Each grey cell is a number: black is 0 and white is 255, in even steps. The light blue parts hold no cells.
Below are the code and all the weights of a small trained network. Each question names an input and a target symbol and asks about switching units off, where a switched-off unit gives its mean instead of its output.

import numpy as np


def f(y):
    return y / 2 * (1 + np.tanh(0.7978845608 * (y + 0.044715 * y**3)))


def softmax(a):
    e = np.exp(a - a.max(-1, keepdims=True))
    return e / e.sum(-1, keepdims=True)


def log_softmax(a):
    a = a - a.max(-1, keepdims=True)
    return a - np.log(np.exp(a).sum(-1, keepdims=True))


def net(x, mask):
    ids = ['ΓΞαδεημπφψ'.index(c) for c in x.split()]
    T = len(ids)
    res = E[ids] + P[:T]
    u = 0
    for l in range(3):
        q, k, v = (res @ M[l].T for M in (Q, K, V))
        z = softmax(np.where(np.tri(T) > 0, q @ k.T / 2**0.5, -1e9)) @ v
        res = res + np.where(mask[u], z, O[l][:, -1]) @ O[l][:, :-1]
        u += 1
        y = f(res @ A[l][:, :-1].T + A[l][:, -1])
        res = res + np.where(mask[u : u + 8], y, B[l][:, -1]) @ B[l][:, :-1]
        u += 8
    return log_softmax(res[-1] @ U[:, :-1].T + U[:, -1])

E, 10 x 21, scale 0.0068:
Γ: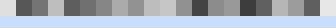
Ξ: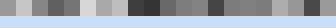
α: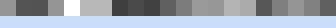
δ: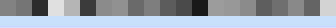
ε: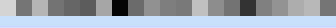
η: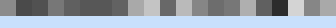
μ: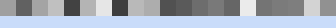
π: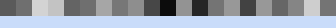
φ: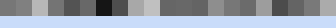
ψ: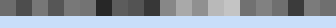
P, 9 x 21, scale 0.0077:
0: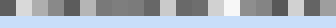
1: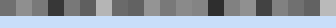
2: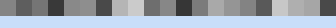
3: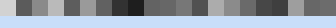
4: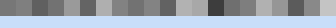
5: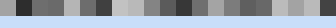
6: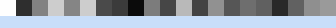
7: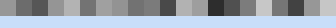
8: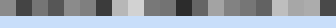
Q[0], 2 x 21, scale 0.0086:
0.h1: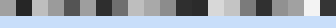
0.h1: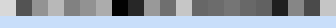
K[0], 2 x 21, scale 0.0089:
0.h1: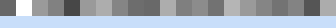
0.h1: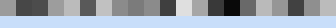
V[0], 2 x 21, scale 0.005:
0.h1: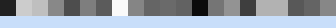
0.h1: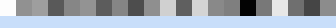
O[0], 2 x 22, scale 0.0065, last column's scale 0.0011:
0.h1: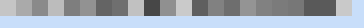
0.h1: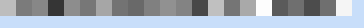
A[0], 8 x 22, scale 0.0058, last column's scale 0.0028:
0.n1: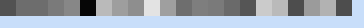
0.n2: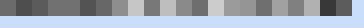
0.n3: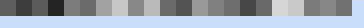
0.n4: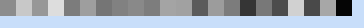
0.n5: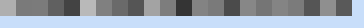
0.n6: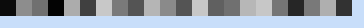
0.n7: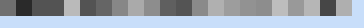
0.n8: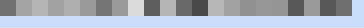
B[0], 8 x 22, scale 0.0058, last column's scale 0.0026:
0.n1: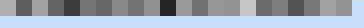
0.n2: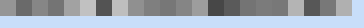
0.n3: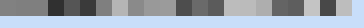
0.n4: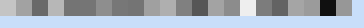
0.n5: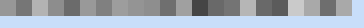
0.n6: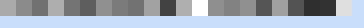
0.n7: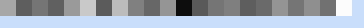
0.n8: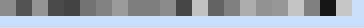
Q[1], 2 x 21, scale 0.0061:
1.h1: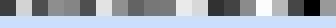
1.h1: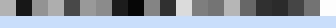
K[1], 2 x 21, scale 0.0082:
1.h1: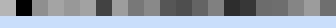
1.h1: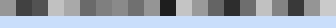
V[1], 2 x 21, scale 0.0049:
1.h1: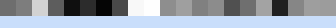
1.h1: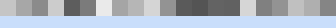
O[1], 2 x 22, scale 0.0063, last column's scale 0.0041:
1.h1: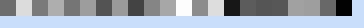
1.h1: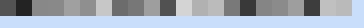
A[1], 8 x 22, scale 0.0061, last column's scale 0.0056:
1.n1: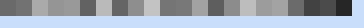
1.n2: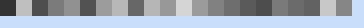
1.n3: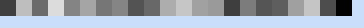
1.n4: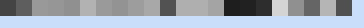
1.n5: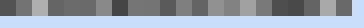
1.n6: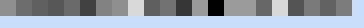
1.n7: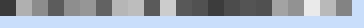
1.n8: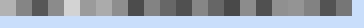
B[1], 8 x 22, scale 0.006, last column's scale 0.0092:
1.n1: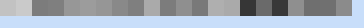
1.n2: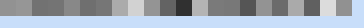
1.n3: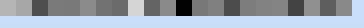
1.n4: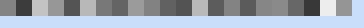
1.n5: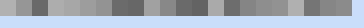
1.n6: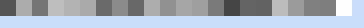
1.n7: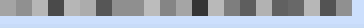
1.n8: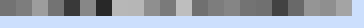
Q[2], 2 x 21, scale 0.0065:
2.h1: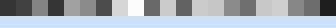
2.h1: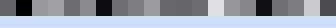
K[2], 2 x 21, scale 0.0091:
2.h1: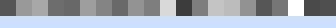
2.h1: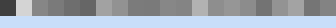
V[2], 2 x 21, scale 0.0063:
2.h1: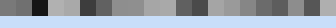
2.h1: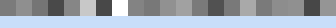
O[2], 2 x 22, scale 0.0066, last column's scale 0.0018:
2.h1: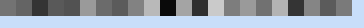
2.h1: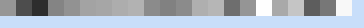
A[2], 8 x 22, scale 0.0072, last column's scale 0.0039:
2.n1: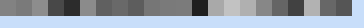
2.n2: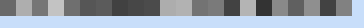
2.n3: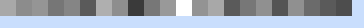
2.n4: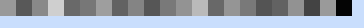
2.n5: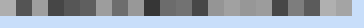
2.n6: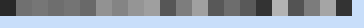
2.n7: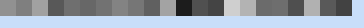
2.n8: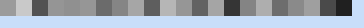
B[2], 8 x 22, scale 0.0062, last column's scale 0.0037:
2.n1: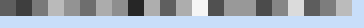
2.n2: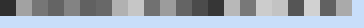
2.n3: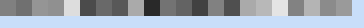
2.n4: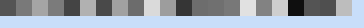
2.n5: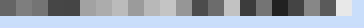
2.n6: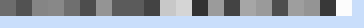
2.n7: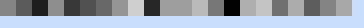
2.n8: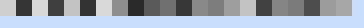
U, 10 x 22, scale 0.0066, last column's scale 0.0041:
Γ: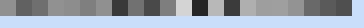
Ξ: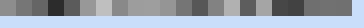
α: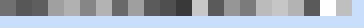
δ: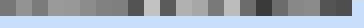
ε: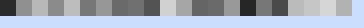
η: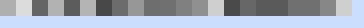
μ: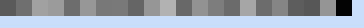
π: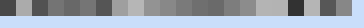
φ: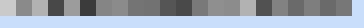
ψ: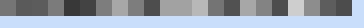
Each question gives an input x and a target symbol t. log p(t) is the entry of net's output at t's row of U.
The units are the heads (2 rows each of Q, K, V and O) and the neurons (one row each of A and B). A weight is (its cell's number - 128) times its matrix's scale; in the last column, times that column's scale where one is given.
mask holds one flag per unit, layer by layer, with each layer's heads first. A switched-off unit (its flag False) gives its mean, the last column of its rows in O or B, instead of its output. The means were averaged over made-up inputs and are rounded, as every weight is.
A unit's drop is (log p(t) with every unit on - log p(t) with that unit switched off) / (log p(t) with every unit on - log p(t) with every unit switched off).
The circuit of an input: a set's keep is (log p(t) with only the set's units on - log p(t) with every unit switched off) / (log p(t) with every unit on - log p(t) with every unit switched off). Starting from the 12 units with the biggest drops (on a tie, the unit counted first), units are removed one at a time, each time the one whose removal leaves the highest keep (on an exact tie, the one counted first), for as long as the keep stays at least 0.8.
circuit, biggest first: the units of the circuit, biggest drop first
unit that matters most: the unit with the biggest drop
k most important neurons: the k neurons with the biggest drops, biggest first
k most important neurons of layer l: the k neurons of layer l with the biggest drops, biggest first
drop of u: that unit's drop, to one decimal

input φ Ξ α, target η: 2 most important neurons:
[0.n4 1.n4]
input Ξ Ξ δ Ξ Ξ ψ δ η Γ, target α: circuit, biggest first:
[1.h1 2.h1]
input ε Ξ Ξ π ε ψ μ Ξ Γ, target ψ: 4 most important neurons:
[2.n7 0.n3 2.n1 1.n6]
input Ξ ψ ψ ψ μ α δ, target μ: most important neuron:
[2.n4]
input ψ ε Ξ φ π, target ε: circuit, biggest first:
[2.h1 0.n6 0.h1 1.h1]
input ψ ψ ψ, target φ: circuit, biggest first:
[2.n8 1.h1 1.n7 0.n7]
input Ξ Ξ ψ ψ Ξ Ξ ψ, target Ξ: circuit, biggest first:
[2.n5 1.n6]
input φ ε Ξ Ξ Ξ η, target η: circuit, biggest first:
[1.h1 0.n7 1.n3]
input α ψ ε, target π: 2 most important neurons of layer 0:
[0.n3 0.n7]
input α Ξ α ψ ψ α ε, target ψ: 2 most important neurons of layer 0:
[0.n6 0.n5]
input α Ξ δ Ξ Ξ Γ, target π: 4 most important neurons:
[1.n6 0.n3 1.n7 0.n7]
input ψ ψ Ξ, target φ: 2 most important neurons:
[2.n8 1.n7]
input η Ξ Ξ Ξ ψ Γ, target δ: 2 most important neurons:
[2.n1 0.n3]
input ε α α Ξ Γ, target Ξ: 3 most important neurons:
[0.n1 1.n6 2.n5]
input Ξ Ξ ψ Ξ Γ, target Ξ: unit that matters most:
1.n6
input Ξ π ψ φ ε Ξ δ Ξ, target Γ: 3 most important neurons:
[2.n6 0.n8 1.n6]
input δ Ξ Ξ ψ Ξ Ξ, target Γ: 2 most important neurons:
[2.n6 0.n4]
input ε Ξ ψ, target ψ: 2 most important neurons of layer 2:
[2.n7 2.n1]
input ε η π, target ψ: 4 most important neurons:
[2.n7 1.n6 2.n1 0.n3]
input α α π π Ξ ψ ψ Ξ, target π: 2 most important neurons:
[1.n6 2.n2]
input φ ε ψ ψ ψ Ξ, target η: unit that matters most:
0.n4
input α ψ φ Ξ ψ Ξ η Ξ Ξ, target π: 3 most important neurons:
[1.n6 1.n7 0.n3]
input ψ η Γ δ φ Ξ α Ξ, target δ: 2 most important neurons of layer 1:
[1.n6 1.n1]
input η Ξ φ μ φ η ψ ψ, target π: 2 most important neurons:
[2.n2 0.n6]
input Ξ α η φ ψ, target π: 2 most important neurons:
[0.n1 2.n2]
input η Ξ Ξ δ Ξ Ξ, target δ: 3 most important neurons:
[2.n1 0.n3 1.n7]
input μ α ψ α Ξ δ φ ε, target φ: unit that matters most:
0.h1
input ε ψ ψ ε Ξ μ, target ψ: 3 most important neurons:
[2.n7 1.n6 2.n1]
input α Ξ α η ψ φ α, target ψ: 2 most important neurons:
[2.n7 1.n6]
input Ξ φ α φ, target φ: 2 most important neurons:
[2.n8 1.n3]
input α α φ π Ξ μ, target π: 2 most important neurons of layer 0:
[0.n7 0.n3]
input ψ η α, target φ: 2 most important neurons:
[2.n8 1.n7]
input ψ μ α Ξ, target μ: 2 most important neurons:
[2.n4 1.n4]
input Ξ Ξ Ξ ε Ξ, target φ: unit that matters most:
0.n6
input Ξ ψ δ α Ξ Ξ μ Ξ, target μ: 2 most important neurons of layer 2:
[2.n4 2.n6]
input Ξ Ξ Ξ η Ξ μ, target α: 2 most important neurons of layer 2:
[2.n5 2.n6]
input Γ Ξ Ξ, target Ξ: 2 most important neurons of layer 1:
[1.n6 1.n4]
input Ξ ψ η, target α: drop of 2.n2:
0.0
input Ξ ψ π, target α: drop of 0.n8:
0.1
